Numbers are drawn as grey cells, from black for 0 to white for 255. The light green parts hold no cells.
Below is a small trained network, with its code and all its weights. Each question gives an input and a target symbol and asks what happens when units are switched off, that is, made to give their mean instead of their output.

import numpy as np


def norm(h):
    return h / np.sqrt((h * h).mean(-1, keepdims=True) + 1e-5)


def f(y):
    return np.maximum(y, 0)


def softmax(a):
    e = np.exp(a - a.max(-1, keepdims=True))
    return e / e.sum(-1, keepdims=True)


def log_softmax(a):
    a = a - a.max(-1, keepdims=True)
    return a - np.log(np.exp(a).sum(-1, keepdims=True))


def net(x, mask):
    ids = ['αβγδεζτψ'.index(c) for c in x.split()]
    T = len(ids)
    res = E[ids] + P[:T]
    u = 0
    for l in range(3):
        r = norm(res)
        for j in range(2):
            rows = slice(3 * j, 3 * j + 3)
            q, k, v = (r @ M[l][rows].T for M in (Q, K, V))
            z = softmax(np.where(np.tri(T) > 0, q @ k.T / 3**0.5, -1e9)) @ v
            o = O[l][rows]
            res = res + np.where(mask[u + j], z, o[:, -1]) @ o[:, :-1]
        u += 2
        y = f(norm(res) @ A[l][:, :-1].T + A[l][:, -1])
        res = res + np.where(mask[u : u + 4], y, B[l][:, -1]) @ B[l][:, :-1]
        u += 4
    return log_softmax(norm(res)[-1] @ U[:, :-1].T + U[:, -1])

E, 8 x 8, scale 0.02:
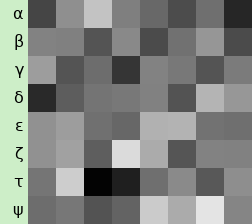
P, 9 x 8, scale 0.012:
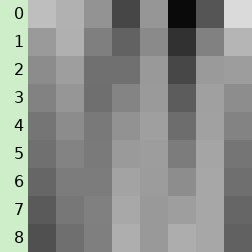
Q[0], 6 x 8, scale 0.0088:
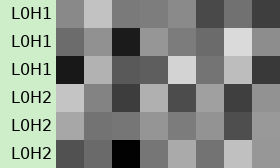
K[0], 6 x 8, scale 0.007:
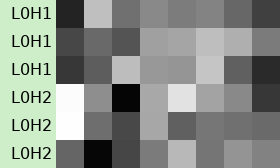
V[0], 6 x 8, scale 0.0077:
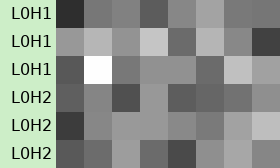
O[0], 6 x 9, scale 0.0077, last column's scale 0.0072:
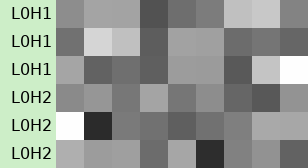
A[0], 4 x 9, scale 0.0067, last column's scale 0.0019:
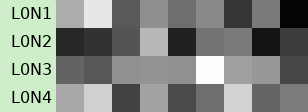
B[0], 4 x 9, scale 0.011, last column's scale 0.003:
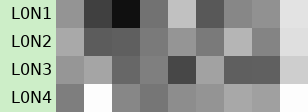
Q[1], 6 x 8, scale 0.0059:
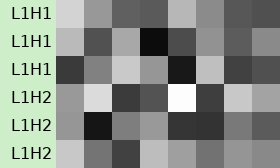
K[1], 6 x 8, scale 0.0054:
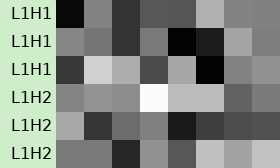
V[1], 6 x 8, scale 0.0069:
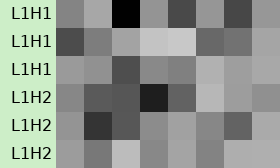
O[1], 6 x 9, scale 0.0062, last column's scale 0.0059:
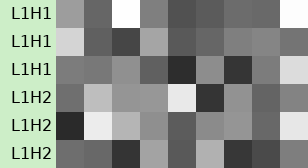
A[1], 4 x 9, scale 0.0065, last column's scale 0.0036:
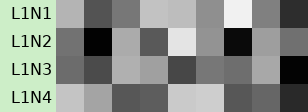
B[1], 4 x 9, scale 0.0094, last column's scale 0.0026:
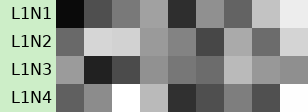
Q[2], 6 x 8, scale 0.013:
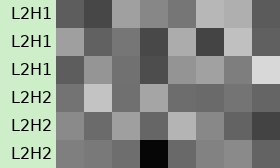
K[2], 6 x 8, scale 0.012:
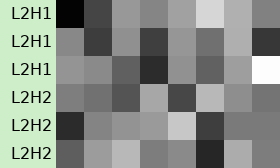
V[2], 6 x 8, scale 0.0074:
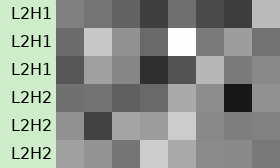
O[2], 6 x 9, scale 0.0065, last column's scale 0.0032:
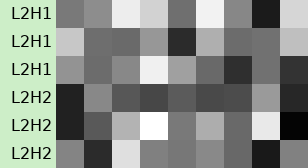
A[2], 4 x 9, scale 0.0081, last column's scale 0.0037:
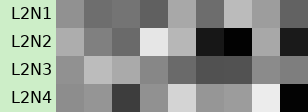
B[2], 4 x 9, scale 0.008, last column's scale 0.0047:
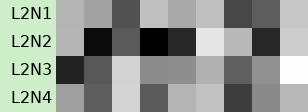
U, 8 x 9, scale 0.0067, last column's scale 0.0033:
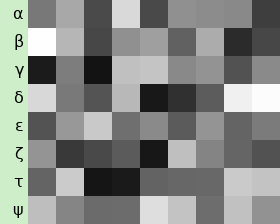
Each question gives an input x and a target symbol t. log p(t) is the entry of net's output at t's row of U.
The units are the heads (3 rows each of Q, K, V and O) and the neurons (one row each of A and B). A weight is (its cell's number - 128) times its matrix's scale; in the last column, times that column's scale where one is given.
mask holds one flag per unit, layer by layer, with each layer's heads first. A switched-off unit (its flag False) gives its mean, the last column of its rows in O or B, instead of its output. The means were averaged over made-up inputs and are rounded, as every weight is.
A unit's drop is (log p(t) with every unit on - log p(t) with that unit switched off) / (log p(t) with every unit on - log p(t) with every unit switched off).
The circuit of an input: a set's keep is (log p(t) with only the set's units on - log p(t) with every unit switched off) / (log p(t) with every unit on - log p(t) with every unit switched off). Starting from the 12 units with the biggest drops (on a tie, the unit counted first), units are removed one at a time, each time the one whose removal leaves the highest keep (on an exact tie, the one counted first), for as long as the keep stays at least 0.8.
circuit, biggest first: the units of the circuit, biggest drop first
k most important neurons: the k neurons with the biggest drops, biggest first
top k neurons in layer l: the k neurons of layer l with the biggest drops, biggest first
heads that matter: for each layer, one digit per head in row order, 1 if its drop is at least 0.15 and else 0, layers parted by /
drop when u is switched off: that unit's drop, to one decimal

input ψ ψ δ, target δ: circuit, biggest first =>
L0H2
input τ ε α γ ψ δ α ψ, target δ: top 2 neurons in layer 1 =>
L1N4; L1N1
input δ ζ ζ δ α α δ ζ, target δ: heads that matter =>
01 / 11 / 01
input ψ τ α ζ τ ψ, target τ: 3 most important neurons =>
L1N1; L1N4; L0N3
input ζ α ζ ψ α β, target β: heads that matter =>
00 / 00 / 01
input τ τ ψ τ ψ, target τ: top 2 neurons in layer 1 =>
L1N1; L1N4
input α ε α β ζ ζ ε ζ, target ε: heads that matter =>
10 / 11 / 11
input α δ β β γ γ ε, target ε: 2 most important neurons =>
L1N4; L2N3
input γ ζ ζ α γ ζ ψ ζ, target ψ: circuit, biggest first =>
L2H1; L2N4
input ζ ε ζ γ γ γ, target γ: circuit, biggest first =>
L0H1; L0H2; L2H1
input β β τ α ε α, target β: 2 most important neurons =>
L0N1; L1N4
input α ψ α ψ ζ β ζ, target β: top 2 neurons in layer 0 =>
L0N4; L0N2
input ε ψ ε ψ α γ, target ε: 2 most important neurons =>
L1N2; L2N3
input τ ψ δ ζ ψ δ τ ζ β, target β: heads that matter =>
10 / 00 / 01
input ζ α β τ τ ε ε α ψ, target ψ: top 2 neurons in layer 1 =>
L1N2; L1N1
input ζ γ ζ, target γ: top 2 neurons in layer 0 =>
L0N1; L0N4
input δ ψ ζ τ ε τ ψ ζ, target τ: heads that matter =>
00 / 01 / 11
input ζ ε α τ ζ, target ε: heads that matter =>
01 / 11 / 11
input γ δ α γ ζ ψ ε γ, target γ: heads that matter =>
10 / 00 / 00
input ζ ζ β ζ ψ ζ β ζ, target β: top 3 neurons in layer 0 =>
L0N2; L0N4; L0N1
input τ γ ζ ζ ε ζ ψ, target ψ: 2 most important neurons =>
L2N4; L0N3
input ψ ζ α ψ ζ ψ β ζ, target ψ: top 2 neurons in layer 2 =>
L2N4; L2N2
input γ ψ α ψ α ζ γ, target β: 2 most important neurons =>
L0N2; L1N2
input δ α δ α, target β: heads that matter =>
11 / 11 / 00
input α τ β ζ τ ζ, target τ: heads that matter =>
00 / 00 / 11
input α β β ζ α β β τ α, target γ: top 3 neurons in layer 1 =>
L1N1; L1N4; L1N2
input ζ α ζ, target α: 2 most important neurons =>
L2N2; L0N1
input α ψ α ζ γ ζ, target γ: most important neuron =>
L2N2
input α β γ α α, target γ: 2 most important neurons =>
L1N1; L0N4
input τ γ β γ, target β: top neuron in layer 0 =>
L0N2
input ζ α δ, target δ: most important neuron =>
L2N2
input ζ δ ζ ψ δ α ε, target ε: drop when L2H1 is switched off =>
0.1
